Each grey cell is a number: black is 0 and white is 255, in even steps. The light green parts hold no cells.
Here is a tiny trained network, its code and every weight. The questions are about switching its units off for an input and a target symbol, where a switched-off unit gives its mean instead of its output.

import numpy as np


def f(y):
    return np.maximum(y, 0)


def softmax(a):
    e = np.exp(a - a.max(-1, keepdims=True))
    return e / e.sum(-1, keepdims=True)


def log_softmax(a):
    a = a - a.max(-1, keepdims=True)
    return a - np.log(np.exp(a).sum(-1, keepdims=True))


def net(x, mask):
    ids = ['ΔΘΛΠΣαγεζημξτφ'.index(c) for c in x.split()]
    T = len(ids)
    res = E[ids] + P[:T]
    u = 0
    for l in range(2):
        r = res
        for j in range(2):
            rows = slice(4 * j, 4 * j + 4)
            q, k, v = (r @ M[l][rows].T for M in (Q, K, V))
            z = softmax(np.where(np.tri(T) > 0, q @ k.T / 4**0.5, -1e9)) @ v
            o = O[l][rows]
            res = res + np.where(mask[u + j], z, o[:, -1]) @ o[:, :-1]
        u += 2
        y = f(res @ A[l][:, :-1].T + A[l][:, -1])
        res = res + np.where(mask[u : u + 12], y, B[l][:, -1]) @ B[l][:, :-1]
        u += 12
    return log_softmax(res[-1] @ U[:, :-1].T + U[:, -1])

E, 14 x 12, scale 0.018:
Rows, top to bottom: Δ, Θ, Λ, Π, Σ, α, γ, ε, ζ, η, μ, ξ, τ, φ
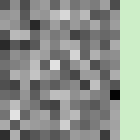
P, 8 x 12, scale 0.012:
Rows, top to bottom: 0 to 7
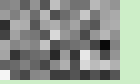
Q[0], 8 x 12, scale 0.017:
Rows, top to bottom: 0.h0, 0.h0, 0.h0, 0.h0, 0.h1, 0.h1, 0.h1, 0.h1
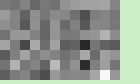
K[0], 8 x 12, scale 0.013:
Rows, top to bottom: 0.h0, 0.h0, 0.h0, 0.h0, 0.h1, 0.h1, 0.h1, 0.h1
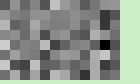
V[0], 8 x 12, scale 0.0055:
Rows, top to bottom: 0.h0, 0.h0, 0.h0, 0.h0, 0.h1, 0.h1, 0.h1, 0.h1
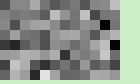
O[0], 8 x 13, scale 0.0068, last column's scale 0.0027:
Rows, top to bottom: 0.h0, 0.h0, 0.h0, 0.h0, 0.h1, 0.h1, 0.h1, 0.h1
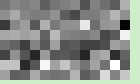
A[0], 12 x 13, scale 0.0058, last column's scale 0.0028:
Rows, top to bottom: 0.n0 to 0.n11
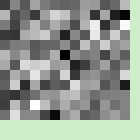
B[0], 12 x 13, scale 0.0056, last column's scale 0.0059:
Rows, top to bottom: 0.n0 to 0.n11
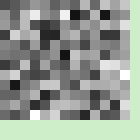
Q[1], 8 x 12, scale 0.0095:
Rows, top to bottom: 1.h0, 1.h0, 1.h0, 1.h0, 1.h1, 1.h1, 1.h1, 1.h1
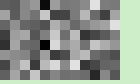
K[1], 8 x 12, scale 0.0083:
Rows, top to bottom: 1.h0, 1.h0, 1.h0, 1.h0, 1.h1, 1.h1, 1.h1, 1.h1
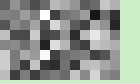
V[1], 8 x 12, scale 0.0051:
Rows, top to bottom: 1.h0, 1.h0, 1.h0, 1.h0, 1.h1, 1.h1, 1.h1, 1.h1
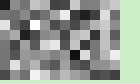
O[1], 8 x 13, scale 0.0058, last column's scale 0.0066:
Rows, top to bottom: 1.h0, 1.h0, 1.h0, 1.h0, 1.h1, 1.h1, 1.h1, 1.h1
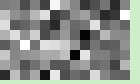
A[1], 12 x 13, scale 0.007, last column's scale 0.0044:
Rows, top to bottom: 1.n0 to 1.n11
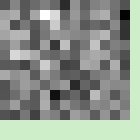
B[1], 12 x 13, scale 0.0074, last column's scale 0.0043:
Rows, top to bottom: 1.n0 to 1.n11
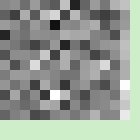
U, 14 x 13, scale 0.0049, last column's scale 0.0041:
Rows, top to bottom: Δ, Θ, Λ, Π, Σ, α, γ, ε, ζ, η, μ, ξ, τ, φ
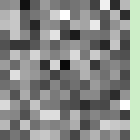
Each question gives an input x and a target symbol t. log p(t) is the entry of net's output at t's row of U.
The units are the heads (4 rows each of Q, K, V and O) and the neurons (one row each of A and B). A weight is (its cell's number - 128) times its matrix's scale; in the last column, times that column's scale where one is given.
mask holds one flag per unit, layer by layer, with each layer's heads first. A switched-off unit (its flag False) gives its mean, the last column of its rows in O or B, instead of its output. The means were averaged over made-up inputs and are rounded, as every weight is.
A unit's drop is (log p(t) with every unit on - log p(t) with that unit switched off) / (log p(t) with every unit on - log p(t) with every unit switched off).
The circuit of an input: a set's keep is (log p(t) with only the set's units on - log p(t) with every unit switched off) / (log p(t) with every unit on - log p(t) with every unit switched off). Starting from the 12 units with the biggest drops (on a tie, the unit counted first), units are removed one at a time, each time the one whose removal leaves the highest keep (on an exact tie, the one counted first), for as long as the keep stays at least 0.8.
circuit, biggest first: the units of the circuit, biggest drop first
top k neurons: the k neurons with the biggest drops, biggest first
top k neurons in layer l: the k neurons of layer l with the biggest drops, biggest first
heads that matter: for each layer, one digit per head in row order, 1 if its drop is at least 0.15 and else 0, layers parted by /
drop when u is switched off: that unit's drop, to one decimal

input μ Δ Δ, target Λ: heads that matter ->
11 / 10
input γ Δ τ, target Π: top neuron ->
(1.n8)
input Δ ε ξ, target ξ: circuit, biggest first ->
(1.n1 0.n11)
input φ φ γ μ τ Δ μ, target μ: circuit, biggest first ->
(0.n11 0.h0)
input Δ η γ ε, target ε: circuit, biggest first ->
(0.n3 1.n5)
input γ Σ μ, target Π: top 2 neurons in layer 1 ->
(1.n8 1.n7)
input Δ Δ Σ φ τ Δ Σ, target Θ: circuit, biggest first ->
(0.h1 0.n8 1.h1)
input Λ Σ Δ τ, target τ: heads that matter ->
00 / 01
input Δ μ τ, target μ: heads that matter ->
01 / 10
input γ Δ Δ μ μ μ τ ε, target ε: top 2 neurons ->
(1.n5 0.n3)
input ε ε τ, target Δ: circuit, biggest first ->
(1.h1 0.n3 0.h1)
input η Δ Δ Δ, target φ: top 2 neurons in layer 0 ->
(0.n1 0.n2)
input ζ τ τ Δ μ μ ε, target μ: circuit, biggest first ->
(0.h1 1.h0 0.h0)
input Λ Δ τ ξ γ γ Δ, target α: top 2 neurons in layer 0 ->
(0.n11 0.n10)
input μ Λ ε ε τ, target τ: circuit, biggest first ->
(0.n6 0.h1)
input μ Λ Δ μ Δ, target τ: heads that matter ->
01 / 11
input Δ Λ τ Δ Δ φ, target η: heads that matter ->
00 / 11
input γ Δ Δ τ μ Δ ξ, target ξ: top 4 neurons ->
(1.n1 0.n6 0.n11 0.n8)
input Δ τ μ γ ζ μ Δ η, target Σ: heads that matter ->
11 / 11
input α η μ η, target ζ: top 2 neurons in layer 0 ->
(0.n3 0.n6)
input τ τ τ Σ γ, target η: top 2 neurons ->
(0.n6 0.n10)
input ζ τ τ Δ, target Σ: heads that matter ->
01 / 11
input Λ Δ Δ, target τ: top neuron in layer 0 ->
(0.n5)
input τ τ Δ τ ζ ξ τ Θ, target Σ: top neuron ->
(0.n3)
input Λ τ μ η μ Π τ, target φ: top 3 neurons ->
(0.n1 1.n6 0.n10)
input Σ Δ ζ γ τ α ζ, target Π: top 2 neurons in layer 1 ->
(1.n9 1.n8)
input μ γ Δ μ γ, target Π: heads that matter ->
11 / 10
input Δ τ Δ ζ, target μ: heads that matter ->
01 / 10
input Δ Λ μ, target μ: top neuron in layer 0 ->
(0.n11)
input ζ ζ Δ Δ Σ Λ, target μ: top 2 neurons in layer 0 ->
(0.n10 0.n6)
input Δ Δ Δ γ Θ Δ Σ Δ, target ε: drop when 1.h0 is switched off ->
0.2
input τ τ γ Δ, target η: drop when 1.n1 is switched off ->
0.0
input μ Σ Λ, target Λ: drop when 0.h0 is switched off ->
0.1
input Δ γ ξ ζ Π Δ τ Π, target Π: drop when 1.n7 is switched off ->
0.1
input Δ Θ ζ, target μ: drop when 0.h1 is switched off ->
0.2
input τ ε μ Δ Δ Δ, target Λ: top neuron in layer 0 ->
(0.n11)
